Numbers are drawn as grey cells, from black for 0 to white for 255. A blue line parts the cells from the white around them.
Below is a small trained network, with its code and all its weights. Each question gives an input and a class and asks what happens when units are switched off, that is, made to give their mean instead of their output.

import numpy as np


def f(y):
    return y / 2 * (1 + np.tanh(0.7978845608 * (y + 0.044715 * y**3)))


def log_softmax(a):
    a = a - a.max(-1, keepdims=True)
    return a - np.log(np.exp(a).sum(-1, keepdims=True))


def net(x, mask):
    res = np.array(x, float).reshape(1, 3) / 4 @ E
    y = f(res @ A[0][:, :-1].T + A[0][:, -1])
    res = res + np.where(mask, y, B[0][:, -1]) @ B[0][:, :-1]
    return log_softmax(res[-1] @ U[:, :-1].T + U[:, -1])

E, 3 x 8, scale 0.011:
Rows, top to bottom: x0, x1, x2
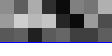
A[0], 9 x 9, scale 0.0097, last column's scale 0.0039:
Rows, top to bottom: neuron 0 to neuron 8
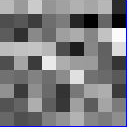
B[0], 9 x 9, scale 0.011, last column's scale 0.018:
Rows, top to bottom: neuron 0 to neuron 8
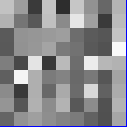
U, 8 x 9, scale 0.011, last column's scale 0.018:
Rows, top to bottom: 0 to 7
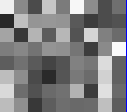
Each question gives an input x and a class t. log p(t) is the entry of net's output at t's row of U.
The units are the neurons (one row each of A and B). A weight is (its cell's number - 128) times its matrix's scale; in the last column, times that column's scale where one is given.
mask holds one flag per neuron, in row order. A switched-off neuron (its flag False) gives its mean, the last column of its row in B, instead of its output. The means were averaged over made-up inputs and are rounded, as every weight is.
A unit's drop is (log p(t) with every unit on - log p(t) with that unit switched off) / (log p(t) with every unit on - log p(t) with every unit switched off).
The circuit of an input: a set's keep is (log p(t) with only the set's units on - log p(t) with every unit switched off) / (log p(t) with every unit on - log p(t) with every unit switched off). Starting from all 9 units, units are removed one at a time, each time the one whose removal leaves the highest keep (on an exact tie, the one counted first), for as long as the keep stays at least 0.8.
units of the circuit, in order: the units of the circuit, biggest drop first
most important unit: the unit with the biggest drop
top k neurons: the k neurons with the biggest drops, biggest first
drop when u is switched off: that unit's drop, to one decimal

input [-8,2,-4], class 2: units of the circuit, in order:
(neuron 4)
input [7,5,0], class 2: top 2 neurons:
(neuron 6; neuron 2)
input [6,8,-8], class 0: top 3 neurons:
(neuron 0; neuron 2; neuron 5)
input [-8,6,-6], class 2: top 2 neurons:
(neuron 4; neuron 1)
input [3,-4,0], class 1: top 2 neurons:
(neuron 4; neuron 2)
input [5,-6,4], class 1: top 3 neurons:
(neuron 2; neuron 4; neuron 5)
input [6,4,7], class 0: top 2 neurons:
(neuron 1; neuron 4)
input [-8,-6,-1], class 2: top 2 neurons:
(neuron 4; neuron 3)
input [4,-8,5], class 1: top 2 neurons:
(neuron 2; neuron 5)
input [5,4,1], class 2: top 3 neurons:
(neuron 6; neuron 2; neuron 5)
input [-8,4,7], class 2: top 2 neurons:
(neuron 4; neuron 0)
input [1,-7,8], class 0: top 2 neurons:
(neuron 1; neuron 3)
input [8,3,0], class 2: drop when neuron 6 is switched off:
0.2
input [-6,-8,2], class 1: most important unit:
neuron 5
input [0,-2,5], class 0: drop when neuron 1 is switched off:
1.0
